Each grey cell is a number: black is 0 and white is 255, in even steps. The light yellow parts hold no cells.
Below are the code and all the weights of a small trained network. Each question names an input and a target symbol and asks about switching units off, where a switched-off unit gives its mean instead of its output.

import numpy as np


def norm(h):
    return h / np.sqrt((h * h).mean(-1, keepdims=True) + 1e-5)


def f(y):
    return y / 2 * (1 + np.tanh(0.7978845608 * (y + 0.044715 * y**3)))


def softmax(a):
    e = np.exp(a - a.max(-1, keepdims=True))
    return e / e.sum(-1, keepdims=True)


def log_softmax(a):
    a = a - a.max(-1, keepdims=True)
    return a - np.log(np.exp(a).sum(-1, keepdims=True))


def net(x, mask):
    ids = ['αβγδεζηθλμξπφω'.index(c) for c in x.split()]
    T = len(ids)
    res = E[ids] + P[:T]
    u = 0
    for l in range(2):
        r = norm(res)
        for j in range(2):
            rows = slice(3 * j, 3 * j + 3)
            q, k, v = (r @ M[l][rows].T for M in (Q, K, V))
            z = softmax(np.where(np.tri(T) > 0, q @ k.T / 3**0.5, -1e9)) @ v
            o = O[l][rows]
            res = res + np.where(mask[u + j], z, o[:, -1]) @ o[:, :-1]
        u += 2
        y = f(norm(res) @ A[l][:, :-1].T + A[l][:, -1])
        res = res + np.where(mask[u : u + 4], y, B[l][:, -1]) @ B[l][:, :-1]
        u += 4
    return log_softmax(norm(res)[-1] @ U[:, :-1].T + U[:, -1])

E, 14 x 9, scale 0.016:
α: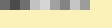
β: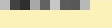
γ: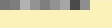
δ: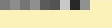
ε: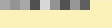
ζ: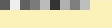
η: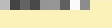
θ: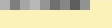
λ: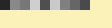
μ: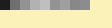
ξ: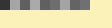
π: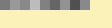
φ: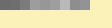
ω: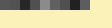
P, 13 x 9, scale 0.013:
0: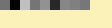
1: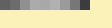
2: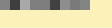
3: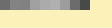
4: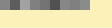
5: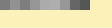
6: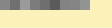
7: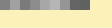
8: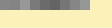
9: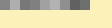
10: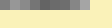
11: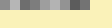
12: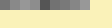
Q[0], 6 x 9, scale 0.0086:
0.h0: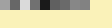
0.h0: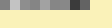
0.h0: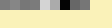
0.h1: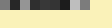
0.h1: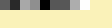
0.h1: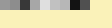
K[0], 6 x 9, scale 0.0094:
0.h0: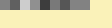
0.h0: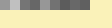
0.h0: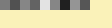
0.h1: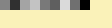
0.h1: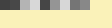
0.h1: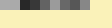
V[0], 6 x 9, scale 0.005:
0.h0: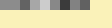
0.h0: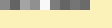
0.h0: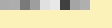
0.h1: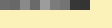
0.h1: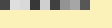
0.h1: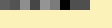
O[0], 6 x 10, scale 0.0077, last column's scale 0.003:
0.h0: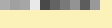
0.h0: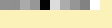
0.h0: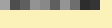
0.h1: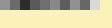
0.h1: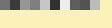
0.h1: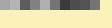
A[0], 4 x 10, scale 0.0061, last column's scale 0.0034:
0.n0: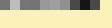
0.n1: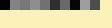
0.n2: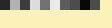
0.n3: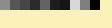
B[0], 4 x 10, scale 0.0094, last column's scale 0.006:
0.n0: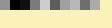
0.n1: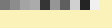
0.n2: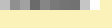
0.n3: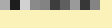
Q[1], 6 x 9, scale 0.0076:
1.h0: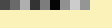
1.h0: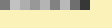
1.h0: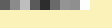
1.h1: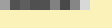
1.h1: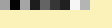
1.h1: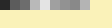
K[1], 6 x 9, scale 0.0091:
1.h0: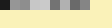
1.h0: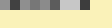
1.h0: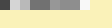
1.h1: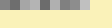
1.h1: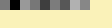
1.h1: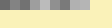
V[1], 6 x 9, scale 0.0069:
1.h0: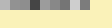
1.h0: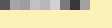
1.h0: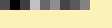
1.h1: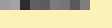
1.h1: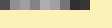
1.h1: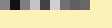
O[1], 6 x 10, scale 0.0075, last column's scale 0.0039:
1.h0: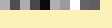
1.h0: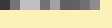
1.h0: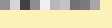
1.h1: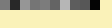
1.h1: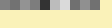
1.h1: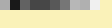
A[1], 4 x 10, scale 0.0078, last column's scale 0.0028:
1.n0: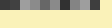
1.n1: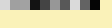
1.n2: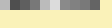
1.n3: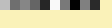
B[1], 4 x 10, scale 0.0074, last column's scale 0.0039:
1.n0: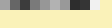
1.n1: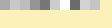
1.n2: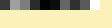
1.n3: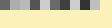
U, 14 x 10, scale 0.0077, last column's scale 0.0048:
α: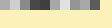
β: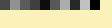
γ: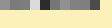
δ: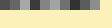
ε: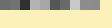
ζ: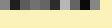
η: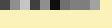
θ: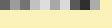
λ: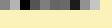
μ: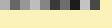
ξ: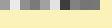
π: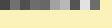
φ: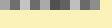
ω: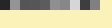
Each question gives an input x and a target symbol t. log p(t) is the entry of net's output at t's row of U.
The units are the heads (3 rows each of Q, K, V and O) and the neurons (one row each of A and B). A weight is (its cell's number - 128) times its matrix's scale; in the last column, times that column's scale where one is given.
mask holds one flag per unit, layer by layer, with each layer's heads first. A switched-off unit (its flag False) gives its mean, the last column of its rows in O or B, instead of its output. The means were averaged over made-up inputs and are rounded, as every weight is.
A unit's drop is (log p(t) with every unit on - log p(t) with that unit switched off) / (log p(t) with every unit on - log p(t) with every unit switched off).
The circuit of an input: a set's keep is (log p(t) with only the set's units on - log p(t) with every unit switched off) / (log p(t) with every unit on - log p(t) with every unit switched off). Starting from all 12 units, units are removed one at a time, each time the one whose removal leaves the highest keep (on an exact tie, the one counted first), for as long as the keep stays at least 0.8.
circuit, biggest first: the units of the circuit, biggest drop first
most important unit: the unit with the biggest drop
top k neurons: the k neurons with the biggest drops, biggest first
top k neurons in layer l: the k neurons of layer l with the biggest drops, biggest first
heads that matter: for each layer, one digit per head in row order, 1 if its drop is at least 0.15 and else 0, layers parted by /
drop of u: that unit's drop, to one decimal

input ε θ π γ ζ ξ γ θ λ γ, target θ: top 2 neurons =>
[0.n2, 1.n2]
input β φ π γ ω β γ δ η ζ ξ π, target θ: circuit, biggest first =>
[1.h1]
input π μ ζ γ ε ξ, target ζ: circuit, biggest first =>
[0.h1, 1.h0]
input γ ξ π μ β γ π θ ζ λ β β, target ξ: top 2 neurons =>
[1.n3, 0.n0]
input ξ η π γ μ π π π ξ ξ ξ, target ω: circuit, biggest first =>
[0.n1, 0.h0]
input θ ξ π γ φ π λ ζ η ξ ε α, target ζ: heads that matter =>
11 / 10
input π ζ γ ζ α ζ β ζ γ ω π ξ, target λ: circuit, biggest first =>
[0.n0, 0.h1, 0.n2]
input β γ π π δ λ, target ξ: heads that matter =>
01 / 00
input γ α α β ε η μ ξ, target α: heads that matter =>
00 / 10
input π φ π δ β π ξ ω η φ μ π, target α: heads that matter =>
01 / 10
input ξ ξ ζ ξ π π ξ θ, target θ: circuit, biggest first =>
[0.h1, 1.h1]
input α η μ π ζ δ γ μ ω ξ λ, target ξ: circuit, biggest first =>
[0.n2, 1.n3]
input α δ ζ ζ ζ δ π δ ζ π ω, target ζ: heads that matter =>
00 / 00
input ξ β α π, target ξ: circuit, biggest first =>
[0.h1]
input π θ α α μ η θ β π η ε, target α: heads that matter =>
10 / 00
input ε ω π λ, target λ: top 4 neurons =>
[0.n0, 1.n2, 0.n2, 0.n1]
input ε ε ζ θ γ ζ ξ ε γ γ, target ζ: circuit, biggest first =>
[0.h1, 0.n0]
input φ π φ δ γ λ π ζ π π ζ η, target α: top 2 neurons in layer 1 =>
[1.n1, 1.n2]
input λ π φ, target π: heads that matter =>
10 / 00
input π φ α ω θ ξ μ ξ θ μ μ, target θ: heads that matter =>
01 / 00
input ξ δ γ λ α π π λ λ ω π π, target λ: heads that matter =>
01 / 00
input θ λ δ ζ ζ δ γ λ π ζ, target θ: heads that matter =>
00 / 01
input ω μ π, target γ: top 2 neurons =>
[0.n1, 1.n2]
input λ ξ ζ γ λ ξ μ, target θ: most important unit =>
0.n2
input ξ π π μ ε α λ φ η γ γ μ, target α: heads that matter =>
00 / 10
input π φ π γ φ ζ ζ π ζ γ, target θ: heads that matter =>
00 / 01
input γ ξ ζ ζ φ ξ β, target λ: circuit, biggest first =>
[1.h0, 1.n2]
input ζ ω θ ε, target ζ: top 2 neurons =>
[0.n0, 1.n2]
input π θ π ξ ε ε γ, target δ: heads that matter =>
10 / 10
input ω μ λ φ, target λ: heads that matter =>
00 / 00
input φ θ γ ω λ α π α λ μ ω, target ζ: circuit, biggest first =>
[0.n3]
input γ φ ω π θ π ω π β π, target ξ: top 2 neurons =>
[1.n3, 1.n2]
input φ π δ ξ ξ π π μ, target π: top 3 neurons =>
[0.n1, 1.n3, 0.n2]
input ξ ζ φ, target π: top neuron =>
[0.n1]
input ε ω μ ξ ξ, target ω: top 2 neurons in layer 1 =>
[1.n1, 1.n2]
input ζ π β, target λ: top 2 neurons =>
[0.n1, 1.n2]
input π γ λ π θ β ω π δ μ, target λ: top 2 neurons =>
[0.n0, 1.n2]
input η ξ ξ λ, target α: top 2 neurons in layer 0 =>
[0.n2, 0.n0]
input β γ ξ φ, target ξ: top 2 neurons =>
[0.n2, 1.n3]
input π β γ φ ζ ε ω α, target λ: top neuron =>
[1.n2]
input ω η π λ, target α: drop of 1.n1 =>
0.3
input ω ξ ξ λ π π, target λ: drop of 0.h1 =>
0.1
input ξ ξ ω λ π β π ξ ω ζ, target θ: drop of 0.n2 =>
0.0
